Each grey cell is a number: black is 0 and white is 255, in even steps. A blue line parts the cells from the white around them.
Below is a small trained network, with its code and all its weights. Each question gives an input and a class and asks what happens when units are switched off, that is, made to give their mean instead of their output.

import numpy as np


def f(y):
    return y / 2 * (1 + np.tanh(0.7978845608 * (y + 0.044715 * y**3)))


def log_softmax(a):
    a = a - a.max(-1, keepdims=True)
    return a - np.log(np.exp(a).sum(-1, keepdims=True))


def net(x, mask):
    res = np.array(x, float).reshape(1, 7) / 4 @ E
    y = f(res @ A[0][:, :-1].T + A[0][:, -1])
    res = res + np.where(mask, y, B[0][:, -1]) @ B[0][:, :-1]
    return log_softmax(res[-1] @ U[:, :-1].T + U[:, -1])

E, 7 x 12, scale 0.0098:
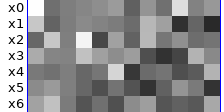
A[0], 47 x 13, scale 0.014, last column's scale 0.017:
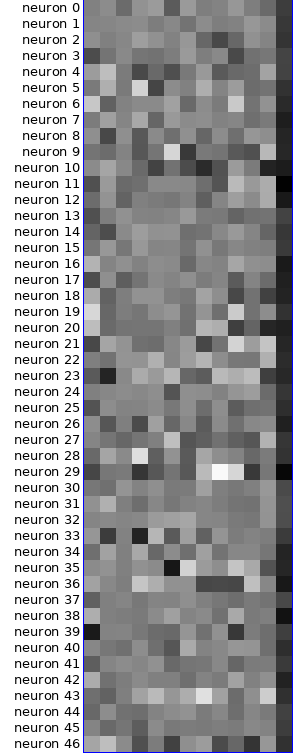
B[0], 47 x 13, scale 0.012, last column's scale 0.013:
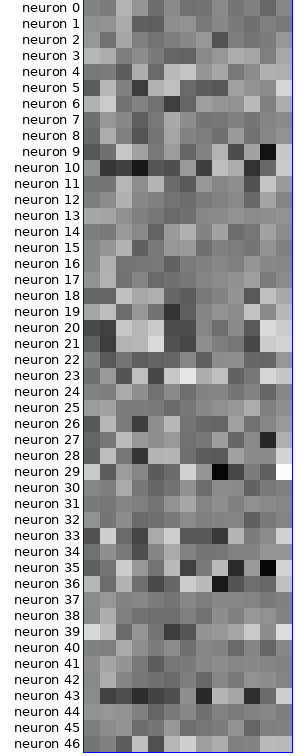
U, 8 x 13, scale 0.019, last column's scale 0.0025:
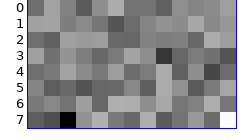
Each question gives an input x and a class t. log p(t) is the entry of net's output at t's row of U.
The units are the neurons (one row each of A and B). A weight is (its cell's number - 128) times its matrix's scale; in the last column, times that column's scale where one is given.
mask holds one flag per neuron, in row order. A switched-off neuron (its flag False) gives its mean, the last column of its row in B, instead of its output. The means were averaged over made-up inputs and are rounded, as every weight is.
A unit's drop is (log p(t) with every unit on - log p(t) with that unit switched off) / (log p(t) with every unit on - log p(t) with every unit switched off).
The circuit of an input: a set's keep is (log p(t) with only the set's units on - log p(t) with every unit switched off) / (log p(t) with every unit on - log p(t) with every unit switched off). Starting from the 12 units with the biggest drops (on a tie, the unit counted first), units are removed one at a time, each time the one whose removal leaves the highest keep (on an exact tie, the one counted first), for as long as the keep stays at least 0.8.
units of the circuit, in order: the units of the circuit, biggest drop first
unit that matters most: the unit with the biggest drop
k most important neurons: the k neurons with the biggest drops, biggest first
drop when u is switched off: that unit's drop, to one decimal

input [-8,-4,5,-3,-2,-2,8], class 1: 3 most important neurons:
[neuron 39; neuron 23; neuron 3]
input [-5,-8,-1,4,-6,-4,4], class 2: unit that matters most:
neuron 21
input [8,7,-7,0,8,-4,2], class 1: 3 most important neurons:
[neuron 19; neuron 6; neuron 35]
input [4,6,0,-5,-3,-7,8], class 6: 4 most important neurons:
[neuron 46; neuron 4; neuron 10; neuron 21]
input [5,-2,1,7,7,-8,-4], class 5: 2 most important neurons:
[neuron 43; neuron 29]
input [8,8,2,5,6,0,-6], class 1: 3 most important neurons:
[neuron 6; neuron 19; neuron 21]
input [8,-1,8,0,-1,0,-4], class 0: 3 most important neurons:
[neuron 5; neuron 28; neuron 39]
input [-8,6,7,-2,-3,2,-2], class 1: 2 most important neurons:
[neuron 39; neuron 33]
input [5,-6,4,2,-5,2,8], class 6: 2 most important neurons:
[neuron 46; neuron 4]
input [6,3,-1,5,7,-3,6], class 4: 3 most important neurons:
[neuron 9; neuron 27; neuron 39]
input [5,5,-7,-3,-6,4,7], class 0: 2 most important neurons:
[neuron 33; neuron 23]
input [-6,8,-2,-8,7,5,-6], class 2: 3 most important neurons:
[neuron 20; neuron 18; neuron 36]
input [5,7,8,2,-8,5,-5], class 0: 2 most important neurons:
[neuron 5; neuron 28]
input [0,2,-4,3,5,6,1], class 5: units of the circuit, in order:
[neuron 10]
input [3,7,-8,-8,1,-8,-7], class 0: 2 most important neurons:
[neuron 33; neuron 26]
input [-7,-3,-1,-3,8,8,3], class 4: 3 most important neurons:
[neuron 9; neuron 27; neuron 43]
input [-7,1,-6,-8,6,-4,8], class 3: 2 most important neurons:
[neuron 29; neuron 23]
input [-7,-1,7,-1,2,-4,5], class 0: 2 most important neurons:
[neuron 28; neuron 5]
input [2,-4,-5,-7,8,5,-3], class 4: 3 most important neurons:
[neuron 9; neuron 27; neuron 36]
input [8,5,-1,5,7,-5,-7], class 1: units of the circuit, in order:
[neuron 6]
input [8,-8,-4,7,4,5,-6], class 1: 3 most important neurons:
[neuron 6; neuron 19; neuron 20]
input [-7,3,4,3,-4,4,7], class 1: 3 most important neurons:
[neuron 39; neuron 23; neuron 3]
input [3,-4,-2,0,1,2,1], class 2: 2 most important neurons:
[neuron 39; neuron 29]
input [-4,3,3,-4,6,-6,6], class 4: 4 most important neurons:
[neuron 9; neuron 10; neuron 23; neuron 27]
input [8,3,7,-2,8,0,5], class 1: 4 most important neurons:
[neuron 19; neuron 6; neuron 35; neuron 33]
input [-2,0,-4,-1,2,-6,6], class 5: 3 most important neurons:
[neuron 43; neuron 23; neuron 22]
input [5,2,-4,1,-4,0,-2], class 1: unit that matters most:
neuron 19
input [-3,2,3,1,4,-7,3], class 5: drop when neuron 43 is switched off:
0.2
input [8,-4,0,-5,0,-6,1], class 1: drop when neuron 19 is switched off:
0.1
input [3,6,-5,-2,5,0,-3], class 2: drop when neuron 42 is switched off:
0.0
